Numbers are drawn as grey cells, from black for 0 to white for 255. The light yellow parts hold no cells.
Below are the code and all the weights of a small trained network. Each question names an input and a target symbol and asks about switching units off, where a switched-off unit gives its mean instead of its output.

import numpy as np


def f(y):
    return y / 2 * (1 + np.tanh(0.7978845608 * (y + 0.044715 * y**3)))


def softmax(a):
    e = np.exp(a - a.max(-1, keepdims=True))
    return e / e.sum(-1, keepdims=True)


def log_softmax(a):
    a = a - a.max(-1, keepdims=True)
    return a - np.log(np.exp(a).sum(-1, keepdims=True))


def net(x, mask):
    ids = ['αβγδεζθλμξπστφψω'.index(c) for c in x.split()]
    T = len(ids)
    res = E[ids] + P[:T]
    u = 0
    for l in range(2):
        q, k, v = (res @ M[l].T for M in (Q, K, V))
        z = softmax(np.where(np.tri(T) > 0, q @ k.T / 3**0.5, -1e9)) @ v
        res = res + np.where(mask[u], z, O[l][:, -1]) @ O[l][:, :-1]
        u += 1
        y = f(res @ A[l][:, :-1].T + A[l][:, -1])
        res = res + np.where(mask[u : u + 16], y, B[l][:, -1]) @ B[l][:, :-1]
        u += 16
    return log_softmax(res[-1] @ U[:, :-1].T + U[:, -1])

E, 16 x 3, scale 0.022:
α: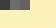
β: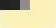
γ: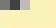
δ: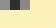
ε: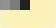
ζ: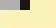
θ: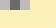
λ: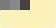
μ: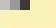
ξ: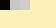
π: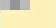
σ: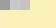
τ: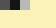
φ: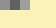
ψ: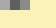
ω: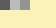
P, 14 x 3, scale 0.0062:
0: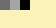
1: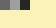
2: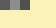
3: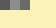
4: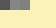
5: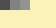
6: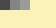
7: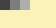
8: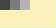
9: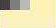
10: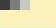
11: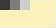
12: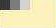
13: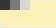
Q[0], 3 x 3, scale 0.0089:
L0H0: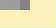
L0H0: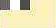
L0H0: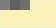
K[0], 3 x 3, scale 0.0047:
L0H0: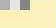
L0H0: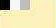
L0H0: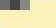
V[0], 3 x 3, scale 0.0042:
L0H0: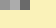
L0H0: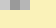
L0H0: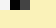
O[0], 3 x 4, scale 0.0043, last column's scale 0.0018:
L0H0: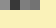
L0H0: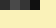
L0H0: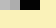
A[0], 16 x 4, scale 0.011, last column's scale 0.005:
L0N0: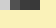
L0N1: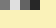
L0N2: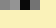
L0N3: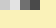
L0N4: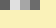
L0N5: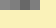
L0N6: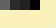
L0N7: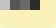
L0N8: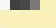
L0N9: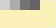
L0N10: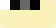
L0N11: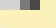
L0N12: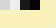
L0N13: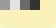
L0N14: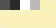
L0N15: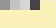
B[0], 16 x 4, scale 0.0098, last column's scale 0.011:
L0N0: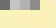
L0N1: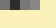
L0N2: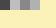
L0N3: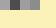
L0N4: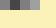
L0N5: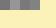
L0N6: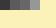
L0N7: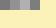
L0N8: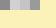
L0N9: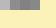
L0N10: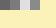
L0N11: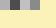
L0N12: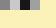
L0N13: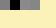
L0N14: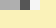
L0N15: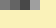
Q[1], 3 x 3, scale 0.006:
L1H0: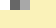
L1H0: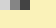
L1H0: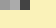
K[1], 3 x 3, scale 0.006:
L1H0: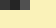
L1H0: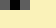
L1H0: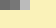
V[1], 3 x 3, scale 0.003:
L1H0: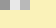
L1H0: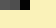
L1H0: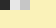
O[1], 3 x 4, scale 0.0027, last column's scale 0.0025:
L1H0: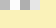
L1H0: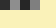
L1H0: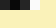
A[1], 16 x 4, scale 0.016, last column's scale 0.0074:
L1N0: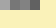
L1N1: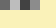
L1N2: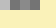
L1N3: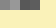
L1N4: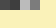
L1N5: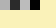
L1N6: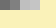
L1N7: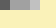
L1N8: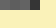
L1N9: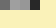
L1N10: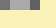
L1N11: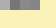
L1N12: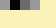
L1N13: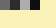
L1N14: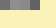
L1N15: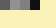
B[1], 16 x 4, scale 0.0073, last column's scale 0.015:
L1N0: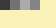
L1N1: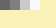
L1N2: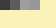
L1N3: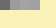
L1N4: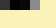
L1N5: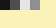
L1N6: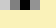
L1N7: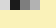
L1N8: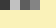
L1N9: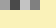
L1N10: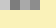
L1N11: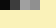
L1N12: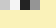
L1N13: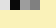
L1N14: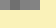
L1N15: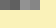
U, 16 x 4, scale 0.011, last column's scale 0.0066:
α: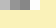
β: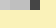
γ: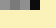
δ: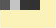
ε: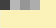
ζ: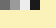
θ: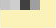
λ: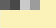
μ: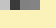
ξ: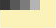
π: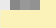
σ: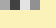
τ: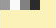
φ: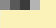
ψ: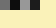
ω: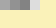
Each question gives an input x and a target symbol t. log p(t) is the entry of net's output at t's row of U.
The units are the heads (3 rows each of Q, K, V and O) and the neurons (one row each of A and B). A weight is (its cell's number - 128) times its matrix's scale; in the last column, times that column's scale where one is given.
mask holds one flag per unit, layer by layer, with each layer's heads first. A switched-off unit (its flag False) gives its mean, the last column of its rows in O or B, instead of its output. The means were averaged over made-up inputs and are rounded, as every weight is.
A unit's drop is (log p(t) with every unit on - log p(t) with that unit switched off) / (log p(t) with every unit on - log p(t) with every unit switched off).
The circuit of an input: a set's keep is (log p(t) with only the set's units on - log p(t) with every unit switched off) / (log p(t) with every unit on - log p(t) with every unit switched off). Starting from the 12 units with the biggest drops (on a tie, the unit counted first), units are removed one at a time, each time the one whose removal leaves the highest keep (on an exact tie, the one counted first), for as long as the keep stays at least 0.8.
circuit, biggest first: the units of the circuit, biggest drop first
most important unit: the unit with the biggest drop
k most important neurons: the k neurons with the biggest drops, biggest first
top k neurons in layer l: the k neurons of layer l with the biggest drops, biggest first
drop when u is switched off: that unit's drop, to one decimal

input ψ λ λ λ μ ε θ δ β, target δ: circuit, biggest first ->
[L0N2, L0N6, L1N12, L1N8]
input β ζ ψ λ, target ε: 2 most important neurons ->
[L1N1, L0N12]
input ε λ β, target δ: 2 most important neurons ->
[L0N14, L1N12]
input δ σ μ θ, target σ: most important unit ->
L0N8
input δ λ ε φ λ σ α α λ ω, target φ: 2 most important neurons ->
[L0N4, L0N12]
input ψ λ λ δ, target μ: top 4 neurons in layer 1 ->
[L1N6, L1N4, L1N7, L1N10]
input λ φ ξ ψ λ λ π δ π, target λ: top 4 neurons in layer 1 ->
[L1N5, L1N11, L1N2, L1N0]
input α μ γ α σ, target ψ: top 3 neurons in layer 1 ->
[L1N5, L1N13, L1N4]
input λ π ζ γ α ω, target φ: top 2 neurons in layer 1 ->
[L1N4, L1N1]
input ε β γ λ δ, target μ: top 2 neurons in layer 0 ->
[L0N10, L0N12]
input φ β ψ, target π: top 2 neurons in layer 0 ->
[L0N8, L0N10]
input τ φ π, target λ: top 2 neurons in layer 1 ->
[L1N5, L1N11]
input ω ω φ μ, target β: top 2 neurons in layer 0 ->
[L0N12, L0N8]
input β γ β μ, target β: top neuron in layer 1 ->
[L1N10]
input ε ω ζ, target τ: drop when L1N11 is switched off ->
0.1
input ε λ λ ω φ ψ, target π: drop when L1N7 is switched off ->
0.1
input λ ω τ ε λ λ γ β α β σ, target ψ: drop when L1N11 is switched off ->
0.1
